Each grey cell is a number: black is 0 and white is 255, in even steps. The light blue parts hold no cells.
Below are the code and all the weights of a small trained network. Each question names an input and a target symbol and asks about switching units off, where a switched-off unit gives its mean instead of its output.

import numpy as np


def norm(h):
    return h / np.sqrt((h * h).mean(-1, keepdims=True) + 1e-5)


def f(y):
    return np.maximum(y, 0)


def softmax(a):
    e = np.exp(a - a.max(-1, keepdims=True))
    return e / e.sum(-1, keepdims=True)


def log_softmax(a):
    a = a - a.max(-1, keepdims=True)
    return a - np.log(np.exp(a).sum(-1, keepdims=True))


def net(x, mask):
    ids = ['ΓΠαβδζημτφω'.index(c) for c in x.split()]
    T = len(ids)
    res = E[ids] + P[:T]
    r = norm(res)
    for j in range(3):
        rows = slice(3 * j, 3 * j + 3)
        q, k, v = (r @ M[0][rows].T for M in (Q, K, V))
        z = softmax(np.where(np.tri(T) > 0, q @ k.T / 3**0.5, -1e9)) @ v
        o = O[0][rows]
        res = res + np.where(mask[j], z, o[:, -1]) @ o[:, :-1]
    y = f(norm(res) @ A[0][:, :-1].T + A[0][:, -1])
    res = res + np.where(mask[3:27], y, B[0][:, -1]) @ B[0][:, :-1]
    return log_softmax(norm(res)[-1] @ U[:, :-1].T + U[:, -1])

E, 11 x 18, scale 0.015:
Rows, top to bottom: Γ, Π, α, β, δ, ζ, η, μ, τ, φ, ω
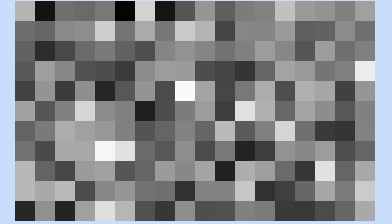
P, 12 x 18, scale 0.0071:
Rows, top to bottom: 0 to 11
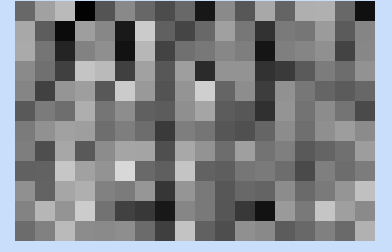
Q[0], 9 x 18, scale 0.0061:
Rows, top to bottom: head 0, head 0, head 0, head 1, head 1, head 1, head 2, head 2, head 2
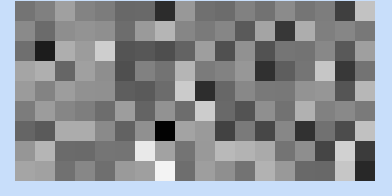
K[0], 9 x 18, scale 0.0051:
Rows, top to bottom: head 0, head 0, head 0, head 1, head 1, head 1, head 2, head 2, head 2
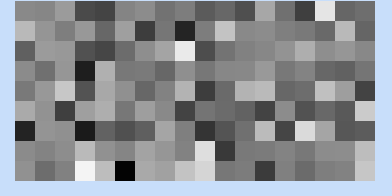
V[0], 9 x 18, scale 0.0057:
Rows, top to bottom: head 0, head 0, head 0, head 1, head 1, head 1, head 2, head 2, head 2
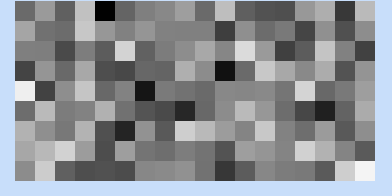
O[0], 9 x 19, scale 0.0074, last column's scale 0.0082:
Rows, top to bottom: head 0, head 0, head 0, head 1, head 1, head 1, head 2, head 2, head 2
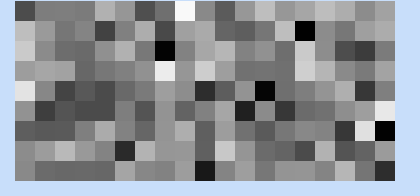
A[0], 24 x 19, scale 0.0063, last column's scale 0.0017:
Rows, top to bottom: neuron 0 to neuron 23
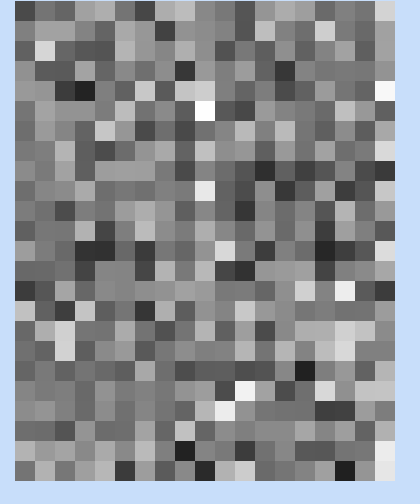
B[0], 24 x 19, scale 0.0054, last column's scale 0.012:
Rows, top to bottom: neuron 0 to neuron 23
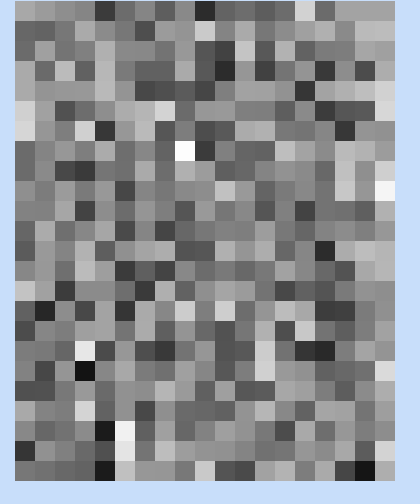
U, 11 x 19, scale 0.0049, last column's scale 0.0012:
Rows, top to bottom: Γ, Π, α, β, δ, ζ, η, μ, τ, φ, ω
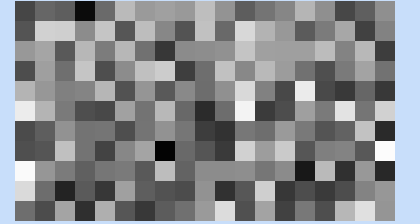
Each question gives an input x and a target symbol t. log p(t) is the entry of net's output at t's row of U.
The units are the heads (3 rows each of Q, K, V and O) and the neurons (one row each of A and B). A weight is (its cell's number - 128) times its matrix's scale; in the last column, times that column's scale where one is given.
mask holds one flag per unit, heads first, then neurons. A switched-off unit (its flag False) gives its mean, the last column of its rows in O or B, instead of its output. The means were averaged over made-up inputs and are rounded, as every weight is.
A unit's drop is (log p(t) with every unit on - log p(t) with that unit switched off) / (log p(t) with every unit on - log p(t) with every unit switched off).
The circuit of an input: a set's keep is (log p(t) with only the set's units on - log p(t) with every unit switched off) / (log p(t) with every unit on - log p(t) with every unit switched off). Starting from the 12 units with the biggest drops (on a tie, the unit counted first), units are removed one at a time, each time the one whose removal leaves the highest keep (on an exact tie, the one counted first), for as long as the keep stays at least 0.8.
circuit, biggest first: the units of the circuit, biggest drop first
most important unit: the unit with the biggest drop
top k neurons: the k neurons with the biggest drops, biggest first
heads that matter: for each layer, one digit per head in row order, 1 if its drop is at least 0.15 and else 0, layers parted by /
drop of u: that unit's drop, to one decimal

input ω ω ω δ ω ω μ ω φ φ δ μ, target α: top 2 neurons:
neuron 1; neuron 18
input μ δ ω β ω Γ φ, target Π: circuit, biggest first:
head 2; head 1
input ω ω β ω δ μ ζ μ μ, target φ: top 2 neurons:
neuron 17; neuron 14
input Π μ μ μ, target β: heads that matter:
110
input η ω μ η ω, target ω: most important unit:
head 2
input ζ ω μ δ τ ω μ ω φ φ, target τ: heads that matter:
011
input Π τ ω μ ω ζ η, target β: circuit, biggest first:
head 0; neuron 12
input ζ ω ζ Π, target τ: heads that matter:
001
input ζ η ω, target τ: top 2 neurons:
neuron 23; neuron 4
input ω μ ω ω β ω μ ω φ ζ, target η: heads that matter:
100
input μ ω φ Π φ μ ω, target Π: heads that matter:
001
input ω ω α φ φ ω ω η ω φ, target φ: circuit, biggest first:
head 2; neuron 17
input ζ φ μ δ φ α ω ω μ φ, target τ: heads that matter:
011
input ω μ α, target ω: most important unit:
head 1
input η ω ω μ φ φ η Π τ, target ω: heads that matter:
000
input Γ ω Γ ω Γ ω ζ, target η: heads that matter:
101
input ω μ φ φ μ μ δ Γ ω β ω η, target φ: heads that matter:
001
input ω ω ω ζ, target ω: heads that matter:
010
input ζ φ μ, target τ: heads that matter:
001
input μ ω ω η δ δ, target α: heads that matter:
100
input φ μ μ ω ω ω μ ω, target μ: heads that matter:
001
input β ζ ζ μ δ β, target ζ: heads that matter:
011
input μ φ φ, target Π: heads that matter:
011
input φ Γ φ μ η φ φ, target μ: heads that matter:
011
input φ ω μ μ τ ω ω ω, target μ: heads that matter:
001
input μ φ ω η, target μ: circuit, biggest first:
head 1
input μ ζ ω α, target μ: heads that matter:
010
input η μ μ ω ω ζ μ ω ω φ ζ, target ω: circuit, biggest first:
neuron 9; neuron 15
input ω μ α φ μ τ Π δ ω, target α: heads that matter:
110
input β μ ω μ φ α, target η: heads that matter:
100
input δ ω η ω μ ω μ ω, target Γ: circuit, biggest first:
head 2; neuron 23; head 1
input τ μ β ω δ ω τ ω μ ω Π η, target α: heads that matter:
110
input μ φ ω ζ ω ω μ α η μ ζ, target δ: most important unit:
neuron 15
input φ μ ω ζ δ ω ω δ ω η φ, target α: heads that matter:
100
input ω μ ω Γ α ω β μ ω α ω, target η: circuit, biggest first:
head 0
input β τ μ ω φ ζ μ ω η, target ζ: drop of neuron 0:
0.1
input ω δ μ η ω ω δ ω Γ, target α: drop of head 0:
0.4
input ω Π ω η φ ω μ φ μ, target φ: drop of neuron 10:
0.0
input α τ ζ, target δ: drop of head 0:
0.1
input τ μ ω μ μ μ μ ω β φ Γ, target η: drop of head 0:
0.9
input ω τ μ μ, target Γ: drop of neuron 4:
0.2
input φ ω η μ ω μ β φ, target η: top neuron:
neuron 19
